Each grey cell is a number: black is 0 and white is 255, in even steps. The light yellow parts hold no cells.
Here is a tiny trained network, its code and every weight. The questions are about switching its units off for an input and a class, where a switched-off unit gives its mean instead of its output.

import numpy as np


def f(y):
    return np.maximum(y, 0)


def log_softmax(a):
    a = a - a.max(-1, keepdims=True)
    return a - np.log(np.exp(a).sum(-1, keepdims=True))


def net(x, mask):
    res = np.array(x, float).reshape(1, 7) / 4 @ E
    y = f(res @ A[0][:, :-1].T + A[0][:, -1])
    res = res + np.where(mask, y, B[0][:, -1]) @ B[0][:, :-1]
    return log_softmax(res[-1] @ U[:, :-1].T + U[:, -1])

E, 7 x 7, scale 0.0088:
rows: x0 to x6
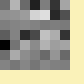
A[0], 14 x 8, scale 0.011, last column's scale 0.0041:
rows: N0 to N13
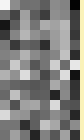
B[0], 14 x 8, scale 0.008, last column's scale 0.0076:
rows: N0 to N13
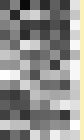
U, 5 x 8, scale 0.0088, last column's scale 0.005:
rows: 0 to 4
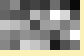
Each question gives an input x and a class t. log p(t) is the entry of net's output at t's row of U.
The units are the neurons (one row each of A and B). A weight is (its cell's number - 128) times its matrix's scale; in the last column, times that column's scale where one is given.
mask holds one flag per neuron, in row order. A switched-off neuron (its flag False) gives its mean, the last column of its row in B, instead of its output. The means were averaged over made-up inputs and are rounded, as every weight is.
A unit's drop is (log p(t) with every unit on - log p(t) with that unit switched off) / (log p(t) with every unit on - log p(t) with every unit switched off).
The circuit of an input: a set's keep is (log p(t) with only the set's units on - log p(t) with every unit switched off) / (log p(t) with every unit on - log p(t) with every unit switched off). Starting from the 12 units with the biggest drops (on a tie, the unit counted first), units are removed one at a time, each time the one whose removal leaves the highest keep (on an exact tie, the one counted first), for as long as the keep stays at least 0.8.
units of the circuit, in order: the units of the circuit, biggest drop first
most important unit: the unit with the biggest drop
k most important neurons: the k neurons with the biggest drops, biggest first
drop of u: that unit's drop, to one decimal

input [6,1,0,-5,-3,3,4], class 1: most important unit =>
N9
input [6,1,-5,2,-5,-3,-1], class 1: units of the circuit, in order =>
N13; N9
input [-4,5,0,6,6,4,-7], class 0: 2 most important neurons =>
N2; N7
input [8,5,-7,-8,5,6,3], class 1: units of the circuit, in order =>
N9; N13
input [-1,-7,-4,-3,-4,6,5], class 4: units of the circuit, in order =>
N4; N1
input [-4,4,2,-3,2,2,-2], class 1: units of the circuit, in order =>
N4; N6
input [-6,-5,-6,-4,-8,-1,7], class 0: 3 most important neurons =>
N0; N11; N13
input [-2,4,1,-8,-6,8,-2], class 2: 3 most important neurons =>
N7; N2; N3
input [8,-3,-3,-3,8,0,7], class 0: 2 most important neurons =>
N2; N3
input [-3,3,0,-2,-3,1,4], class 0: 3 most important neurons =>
N4; N6; N13
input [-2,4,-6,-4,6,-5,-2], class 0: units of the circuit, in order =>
N2; N3; N4
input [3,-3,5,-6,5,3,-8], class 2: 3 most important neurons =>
N7; N0; N5
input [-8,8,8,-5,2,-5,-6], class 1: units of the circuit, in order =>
N10; N4
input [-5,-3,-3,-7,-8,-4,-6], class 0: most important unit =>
N0
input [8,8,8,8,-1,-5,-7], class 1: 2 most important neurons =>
N13; N9
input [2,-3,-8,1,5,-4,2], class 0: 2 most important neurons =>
N2; N3
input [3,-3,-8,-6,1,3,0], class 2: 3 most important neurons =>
N7; N5; N10
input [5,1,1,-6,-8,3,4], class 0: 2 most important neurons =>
N0; N11
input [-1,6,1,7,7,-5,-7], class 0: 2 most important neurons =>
N2; N7
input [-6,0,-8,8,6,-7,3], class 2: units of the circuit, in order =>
N12
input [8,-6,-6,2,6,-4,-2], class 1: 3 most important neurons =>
N13; N9; N0
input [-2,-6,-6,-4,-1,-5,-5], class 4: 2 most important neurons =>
N4; N1
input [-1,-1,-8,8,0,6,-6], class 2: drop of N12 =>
0.2
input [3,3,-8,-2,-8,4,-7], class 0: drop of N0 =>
0.1
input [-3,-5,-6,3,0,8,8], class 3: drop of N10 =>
0.3
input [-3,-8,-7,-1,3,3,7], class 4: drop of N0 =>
0.0
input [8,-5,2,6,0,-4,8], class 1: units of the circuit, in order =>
N13
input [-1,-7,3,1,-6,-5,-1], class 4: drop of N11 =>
-0.1
